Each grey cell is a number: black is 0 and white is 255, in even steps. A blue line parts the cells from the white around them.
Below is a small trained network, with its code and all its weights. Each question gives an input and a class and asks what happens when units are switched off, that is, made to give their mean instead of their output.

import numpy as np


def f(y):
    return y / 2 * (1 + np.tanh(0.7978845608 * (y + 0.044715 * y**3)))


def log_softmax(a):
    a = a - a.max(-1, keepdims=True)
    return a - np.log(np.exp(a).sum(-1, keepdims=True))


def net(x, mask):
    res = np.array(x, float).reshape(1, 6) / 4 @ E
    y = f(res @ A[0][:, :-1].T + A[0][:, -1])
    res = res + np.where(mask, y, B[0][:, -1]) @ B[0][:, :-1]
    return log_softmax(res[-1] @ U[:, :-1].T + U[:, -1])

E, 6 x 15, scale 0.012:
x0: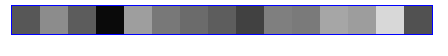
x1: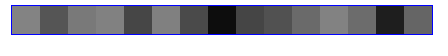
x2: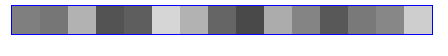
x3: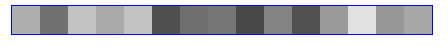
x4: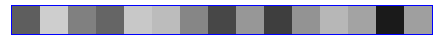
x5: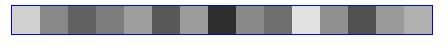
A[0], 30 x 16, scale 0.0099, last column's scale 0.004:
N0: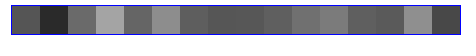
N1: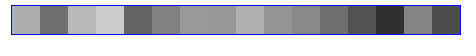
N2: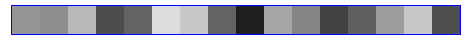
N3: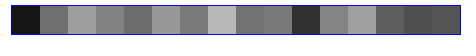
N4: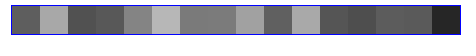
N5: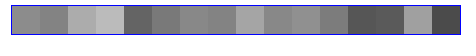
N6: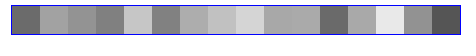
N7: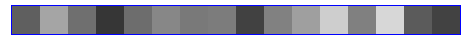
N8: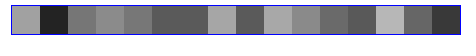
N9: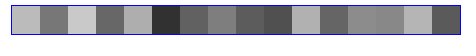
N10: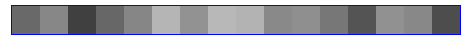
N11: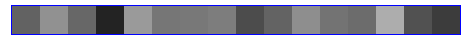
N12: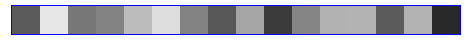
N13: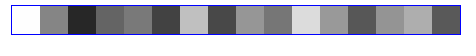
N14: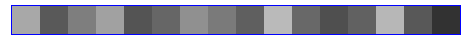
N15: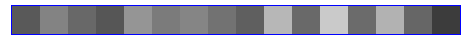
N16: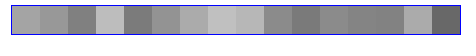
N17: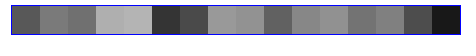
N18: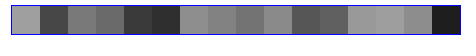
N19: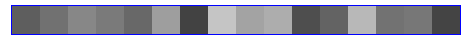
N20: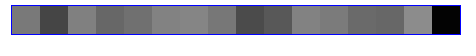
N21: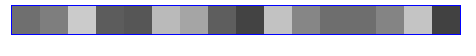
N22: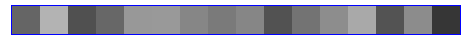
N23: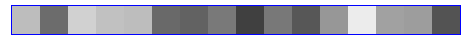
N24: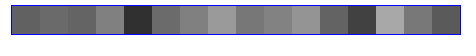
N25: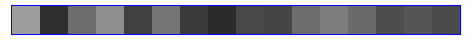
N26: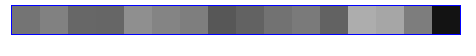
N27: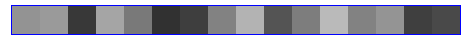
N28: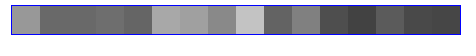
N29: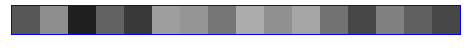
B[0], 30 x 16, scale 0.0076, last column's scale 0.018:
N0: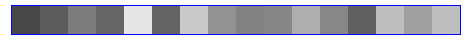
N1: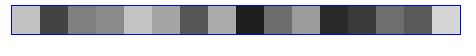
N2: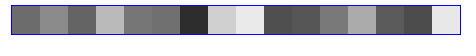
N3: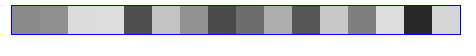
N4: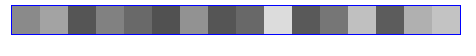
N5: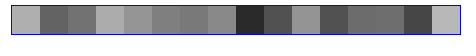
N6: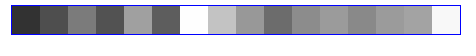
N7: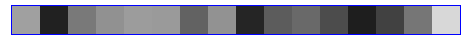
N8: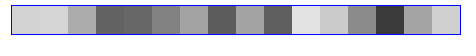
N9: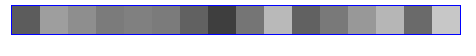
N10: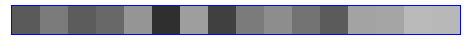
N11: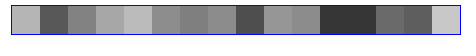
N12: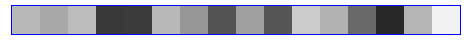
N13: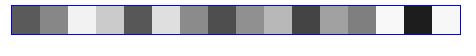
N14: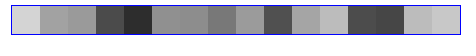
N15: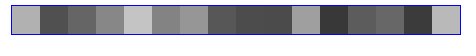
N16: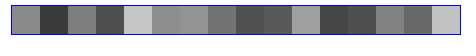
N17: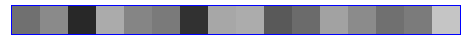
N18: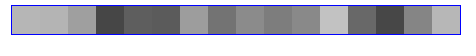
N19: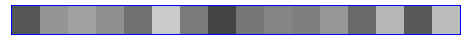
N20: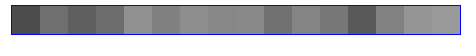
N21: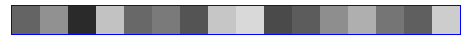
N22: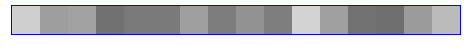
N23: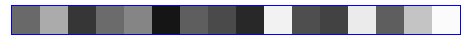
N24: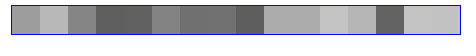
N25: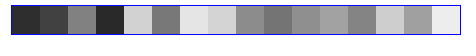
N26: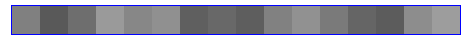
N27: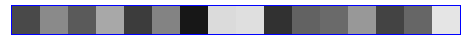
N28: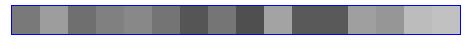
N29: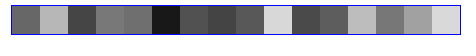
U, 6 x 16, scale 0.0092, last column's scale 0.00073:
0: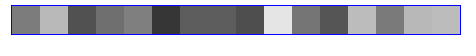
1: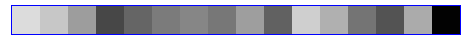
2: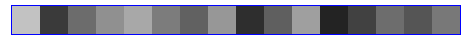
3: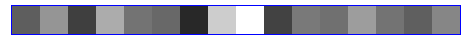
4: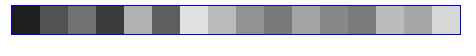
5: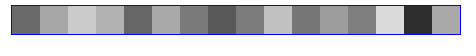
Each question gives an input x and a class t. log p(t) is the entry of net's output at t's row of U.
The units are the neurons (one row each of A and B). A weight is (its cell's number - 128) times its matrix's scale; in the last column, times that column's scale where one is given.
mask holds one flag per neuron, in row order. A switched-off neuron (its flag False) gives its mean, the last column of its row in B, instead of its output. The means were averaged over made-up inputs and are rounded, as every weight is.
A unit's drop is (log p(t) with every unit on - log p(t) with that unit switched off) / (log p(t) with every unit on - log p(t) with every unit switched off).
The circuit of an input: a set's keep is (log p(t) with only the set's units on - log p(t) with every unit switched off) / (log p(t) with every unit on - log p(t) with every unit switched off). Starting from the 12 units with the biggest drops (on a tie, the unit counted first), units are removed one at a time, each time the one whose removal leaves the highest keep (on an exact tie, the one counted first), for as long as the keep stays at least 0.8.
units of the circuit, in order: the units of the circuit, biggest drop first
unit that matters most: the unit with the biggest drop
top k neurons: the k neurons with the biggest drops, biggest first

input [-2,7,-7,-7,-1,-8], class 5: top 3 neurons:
(N3 N23 N19)
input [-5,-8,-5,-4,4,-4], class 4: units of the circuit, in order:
(N6)
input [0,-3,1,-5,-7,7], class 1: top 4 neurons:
(N8 N14 N24 N3)
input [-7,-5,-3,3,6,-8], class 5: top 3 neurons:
(N3 N19 N7)
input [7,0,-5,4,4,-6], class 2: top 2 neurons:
(N13 N7)
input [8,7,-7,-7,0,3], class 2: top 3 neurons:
(N7 N11 N23)
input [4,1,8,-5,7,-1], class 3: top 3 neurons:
(N2 N21 N8)
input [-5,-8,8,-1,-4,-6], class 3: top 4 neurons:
(N2 N21 N25 N0)
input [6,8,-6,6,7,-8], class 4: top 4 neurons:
(N25 N13 N0 N8)
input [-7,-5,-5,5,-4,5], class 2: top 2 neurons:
(N1 N16)
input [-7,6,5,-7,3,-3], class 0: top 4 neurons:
(N4 N29 N28 N7)
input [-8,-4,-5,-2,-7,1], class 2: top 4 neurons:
(N1 N16 N5 N12)
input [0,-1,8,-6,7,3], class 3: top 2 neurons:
(N2 N21)
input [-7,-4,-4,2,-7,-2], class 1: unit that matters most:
N8
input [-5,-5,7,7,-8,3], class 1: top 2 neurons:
(N14 N8)
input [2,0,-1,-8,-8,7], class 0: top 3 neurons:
(N29 N12 N28)
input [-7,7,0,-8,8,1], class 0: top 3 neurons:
(N4 N29 N28)
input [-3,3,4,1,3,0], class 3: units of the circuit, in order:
(N21 N2)
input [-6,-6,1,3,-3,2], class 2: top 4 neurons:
(N1 N25 N5 N16)
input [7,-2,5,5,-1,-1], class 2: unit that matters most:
N7
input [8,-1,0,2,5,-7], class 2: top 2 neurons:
(N7 N13)
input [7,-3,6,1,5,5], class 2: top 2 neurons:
(N7 N11)
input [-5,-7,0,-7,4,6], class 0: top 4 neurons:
(N29 N4 N25 N28)
